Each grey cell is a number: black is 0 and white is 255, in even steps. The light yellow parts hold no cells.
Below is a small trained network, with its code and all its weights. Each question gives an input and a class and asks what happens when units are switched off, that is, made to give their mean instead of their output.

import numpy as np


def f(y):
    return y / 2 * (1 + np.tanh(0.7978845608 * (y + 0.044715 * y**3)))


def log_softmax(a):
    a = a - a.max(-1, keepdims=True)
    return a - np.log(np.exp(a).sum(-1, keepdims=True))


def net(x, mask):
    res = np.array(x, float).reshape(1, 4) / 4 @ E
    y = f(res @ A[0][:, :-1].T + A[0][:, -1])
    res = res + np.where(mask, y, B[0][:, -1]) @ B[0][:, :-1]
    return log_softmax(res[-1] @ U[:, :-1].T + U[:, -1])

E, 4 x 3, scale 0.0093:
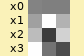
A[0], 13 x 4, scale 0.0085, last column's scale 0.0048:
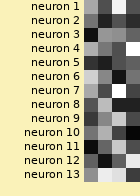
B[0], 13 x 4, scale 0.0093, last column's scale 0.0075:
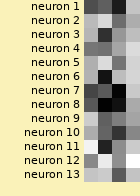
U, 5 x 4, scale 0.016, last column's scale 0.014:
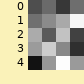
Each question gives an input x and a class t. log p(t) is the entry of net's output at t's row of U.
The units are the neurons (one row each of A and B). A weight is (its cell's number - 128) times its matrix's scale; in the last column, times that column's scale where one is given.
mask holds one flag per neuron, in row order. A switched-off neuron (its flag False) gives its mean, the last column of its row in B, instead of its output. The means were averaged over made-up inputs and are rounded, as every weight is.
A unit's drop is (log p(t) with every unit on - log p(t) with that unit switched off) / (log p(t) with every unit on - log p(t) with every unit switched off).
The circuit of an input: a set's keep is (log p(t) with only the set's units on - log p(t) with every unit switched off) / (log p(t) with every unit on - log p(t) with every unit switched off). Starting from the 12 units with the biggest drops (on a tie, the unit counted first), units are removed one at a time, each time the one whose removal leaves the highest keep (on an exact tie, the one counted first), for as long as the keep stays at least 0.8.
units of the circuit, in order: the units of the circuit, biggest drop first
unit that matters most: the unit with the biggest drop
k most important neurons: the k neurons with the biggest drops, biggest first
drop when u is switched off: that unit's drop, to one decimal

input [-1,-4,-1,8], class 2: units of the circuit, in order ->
(neuron 6)
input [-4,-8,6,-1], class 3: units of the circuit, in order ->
(neuron 12; neuron 5)
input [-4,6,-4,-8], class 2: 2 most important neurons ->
(neuron 3; neuron 11)
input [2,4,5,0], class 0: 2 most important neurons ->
(neuron 7; neuron 1)
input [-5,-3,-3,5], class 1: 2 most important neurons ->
(neuron 11; neuron 3)
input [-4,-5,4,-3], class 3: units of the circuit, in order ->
(neuron 12; neuron 5; neuron 6)
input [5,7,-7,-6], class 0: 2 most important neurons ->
(neuron 8; neuron 12)
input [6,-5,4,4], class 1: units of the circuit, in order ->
(neuron 11; neuron 12)
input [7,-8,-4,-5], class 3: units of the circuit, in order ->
(neuron 5; neuron 12)
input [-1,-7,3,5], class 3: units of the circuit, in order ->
(neuron 12; neuron 2)
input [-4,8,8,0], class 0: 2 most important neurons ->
(neuron 7; neuron 1)
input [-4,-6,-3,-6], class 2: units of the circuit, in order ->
(neuron 11; neuron 3)
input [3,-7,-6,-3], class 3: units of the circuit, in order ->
(neuron 5; neuron 12)
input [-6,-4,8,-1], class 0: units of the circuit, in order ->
(neuron 7)
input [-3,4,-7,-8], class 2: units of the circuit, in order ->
(neuron 3; neuron 11)
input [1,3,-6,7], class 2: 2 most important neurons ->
(neuron 6; neuron 7)
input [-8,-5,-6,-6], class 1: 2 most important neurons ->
(neuron 7; neuron 1)
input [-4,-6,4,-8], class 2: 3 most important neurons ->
(neuron 11; neuron 3; neuron 9)
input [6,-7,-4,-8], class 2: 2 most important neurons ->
(neuron 11; neuron 3)
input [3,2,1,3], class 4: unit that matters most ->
neuron 11
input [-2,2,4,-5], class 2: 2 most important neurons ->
(neuron 11; neuron 9)
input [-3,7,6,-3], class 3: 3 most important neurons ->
(neuron 13; neuron 8; neuron 6)
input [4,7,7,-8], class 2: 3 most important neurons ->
(neuron 11; neuron 9; neuron 3)
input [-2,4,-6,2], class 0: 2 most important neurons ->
(neuron 8; neuron 12)
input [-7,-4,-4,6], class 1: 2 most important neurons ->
(neuron 11; neuron 3)
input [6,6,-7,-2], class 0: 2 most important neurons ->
(neuron 8; neuron 12)
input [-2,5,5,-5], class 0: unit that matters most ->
neuron 7
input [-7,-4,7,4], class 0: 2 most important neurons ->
(neuron 7; neuron 1)
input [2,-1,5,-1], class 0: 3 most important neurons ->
(neuron 7; neuron 1; neuron 6)
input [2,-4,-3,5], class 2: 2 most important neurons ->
(neuron 6; neuron 7)
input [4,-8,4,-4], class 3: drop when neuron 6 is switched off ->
0.0
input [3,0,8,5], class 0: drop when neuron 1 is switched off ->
0.1
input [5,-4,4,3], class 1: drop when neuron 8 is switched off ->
0.2
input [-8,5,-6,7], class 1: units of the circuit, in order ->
(neuron 6)
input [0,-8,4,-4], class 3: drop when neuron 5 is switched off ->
0.2
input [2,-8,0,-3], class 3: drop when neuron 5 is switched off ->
0.1
